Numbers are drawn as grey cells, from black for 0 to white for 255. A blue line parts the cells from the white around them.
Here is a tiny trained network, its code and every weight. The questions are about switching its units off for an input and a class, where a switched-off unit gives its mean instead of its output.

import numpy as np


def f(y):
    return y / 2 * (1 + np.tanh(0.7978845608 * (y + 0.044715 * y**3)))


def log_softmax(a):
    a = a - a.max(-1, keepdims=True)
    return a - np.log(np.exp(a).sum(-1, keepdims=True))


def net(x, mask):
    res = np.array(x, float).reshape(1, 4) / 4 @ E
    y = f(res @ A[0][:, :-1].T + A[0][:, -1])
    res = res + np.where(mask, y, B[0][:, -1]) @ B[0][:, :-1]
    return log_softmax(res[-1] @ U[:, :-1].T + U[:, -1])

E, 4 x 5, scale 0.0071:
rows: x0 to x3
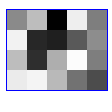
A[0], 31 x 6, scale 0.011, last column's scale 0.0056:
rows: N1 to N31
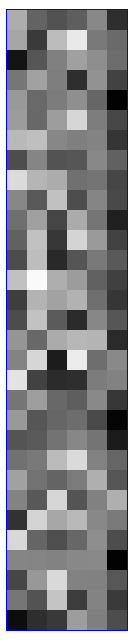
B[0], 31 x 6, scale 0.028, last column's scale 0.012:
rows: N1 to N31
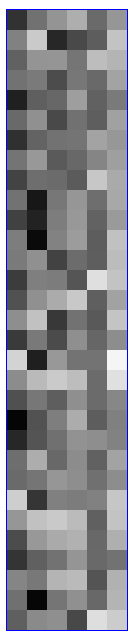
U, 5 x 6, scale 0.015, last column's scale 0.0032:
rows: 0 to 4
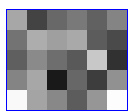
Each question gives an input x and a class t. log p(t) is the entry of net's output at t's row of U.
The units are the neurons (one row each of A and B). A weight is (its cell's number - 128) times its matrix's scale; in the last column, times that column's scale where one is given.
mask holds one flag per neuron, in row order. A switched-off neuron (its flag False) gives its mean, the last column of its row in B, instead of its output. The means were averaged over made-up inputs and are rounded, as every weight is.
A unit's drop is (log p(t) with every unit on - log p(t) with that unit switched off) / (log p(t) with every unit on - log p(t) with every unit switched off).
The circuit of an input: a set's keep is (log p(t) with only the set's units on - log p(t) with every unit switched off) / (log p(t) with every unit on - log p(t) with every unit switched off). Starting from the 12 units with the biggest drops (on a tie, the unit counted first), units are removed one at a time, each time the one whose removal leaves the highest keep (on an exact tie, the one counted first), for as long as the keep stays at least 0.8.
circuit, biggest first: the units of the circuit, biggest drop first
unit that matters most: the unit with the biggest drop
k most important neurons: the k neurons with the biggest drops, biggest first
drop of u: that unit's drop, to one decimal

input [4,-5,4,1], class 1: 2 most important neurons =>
(N26 N25)
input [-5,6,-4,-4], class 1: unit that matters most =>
N19
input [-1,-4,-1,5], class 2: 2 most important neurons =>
(N14 N19)
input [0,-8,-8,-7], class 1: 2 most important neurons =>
(N26 N15)
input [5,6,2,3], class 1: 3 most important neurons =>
(N19 N27 N25)
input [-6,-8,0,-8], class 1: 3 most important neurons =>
(N29 N26 N15)
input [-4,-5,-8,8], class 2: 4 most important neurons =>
(N14 N9 N2 N7)
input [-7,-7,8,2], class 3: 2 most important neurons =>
(N2 N23)
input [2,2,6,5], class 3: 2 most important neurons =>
(N2 N31)
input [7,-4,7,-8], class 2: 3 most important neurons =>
(N31 N3 N25)
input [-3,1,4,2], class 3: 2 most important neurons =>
(N18 N2)
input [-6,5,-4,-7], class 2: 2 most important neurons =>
(N31 N18)
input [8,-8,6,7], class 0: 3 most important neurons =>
(N18 N12 N19)
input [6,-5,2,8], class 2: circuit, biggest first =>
(N14)
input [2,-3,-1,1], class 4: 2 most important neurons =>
(N27 N19)
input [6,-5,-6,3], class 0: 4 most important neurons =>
(N18 N12 N2 N19)
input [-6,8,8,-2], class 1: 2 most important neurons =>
(N19 N27)
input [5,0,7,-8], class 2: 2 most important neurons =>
(N31 N3)
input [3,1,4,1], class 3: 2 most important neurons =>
(N2 N25)
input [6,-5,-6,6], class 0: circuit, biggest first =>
(N18)
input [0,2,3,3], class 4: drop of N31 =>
0.2
